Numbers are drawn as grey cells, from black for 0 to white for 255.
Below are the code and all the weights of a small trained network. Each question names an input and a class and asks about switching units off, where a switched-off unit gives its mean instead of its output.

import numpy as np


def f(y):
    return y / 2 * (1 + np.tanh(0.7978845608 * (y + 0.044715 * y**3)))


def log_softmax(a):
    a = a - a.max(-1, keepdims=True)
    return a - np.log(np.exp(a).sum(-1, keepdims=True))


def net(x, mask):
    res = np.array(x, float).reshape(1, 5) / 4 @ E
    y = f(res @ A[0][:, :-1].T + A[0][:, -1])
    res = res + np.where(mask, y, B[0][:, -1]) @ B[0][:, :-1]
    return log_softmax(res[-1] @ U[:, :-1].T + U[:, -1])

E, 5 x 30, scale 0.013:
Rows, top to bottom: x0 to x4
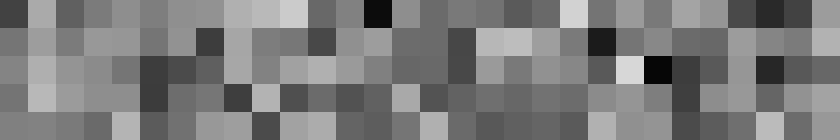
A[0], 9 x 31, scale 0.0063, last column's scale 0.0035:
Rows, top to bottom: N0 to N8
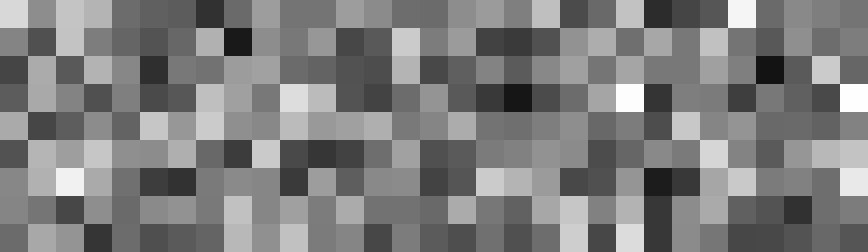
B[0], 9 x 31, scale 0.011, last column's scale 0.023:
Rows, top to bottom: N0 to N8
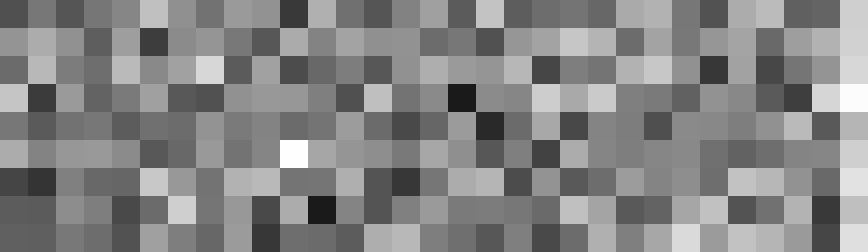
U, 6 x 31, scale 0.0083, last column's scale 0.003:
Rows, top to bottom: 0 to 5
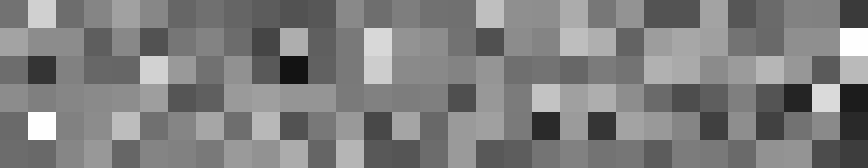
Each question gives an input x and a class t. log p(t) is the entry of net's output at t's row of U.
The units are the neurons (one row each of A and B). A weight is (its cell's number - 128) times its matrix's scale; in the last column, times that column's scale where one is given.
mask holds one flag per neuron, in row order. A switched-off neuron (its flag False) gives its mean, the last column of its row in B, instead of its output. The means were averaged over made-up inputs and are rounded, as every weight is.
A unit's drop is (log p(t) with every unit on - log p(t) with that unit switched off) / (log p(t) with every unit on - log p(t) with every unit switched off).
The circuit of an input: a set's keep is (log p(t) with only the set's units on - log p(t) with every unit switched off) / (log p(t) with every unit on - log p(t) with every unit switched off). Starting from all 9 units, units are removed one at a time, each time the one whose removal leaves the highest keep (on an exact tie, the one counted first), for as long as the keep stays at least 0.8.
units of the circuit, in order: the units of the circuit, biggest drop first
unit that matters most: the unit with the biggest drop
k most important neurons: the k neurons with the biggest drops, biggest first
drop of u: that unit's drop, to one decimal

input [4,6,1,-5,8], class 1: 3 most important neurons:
N6, N0, N8
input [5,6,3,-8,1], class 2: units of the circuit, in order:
N8
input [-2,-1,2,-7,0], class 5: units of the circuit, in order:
N8, N3
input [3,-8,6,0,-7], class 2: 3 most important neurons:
N8, N5, N4
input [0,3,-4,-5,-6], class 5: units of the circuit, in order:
N8, N3, N0
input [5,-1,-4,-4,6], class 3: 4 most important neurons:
N8, N3, N5, N1
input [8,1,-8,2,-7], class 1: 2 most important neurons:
N5, N0
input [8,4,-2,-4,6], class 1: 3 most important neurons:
N6, N0, N3
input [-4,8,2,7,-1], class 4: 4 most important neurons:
N8, N5, N3, N2
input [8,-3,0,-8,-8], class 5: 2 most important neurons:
N4, N7
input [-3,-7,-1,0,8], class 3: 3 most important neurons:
N3, N8, N7
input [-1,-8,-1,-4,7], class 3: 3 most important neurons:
N3, N8, N7
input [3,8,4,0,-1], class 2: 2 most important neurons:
N8, N6
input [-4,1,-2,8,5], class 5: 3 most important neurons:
N3, N2, N8
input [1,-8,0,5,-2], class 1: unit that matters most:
N1
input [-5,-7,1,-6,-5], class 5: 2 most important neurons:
N8, N4
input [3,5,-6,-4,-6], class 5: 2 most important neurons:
N3, N1
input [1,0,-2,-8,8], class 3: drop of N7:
0.1
